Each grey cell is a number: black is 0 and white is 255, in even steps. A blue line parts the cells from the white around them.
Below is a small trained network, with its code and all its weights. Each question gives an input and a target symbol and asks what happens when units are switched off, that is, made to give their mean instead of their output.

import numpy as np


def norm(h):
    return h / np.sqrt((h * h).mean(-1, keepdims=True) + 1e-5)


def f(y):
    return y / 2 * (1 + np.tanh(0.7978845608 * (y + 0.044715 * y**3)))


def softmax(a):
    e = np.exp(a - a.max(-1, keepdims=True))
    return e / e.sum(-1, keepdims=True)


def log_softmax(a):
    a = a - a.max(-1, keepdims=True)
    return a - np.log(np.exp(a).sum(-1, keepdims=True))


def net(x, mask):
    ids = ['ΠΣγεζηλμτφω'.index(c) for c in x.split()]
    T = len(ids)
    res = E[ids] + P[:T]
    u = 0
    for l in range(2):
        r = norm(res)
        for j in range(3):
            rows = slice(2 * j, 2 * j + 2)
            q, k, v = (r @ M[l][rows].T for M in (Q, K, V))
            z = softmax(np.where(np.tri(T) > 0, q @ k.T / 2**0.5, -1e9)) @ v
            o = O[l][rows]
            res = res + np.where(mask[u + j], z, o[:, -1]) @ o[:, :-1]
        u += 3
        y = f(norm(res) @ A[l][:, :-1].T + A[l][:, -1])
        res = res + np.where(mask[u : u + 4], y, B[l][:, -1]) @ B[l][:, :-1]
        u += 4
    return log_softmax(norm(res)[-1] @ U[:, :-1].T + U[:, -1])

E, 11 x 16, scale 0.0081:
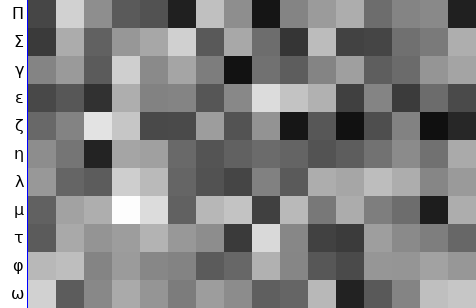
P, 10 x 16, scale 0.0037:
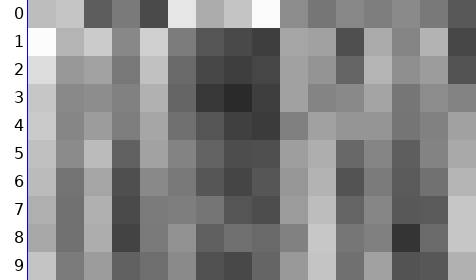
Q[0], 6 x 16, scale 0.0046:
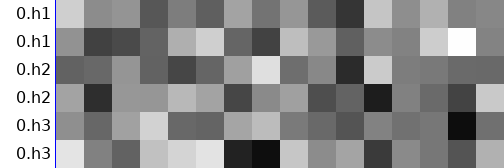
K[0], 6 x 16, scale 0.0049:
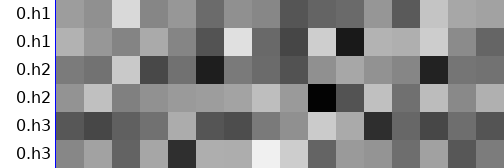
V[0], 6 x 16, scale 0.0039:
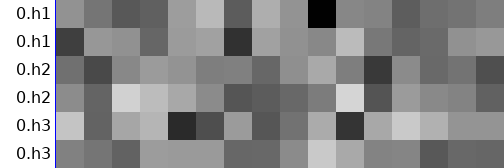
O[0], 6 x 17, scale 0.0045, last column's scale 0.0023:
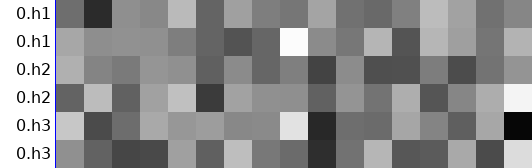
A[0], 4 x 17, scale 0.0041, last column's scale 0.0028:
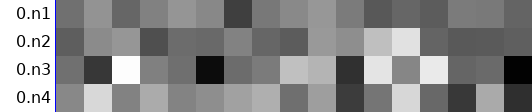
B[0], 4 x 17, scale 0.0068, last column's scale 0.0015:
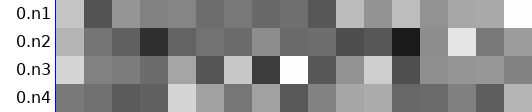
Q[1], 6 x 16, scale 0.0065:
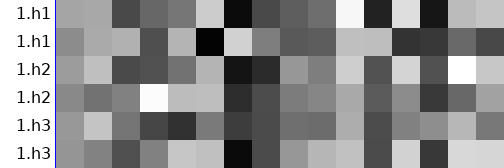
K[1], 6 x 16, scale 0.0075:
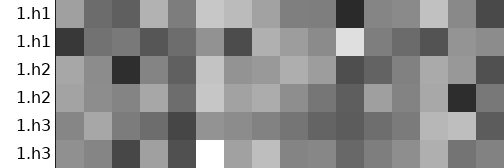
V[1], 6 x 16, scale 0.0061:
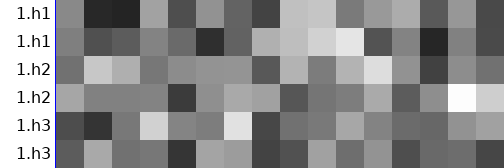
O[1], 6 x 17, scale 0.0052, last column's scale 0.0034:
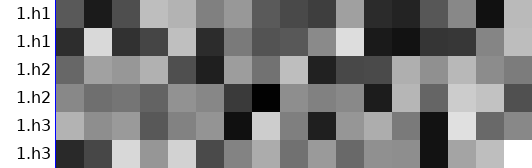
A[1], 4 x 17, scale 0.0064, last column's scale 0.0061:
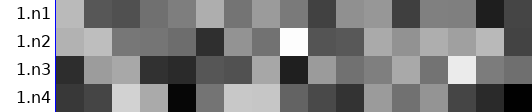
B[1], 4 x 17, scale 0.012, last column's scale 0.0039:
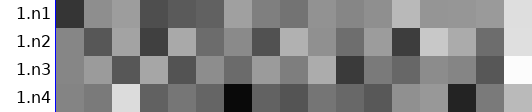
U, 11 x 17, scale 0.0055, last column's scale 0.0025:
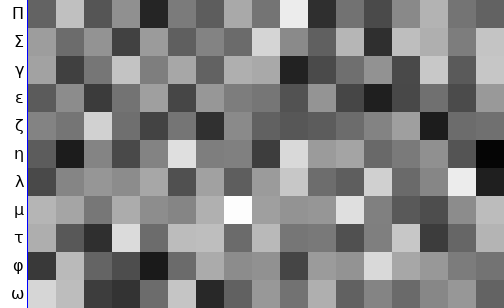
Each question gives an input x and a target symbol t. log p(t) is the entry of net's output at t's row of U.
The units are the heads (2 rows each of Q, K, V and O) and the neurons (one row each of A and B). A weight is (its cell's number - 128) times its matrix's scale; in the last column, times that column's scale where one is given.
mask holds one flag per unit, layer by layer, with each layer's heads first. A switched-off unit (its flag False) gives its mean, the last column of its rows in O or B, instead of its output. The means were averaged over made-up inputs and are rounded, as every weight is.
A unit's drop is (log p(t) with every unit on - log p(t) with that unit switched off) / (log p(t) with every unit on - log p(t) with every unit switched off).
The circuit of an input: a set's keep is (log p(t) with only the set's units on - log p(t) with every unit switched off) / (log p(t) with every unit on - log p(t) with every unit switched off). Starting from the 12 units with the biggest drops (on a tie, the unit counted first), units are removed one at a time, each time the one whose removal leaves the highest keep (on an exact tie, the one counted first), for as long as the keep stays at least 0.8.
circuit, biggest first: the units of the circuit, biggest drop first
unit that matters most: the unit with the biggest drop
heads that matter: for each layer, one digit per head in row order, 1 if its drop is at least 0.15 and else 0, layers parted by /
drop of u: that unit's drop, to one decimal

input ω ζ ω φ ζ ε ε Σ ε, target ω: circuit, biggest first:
(1.h2 1.h3)
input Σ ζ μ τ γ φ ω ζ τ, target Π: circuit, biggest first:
(0.h3 1.n3)
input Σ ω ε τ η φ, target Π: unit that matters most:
0.h3
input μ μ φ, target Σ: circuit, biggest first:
(1.n2 1.h1)
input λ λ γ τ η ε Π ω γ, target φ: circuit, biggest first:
(1.n1 1.h3)
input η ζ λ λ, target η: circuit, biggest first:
(1.h2 0.h1)
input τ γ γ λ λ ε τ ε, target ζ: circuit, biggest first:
(1.h2 1.n4)
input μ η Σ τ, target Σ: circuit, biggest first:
(1.h1 1.n2)
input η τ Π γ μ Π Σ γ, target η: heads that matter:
010 / 010
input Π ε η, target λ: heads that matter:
000 / 001
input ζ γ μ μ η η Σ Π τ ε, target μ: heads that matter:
000 / 010
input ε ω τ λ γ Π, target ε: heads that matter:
000 / 100
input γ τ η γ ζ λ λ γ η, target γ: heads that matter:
000 / 000
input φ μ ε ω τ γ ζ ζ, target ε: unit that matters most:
1.h1
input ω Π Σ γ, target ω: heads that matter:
000 / 001
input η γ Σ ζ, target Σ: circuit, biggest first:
(0.n3 0.h1)
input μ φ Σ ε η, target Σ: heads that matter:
000 / 100
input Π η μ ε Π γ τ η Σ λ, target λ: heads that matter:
000 / 001
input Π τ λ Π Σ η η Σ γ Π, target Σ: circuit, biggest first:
(0.h1 0.n3)
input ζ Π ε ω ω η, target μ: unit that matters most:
1.h2
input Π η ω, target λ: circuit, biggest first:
(1.h3 1.h1)
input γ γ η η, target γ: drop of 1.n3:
0.0
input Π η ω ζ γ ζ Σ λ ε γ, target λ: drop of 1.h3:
0.3
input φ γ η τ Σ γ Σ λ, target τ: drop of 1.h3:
0.4
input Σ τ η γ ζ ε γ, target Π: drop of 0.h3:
1.8
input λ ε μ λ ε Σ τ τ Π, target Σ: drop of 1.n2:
0.3
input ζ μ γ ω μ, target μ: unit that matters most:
1.h1
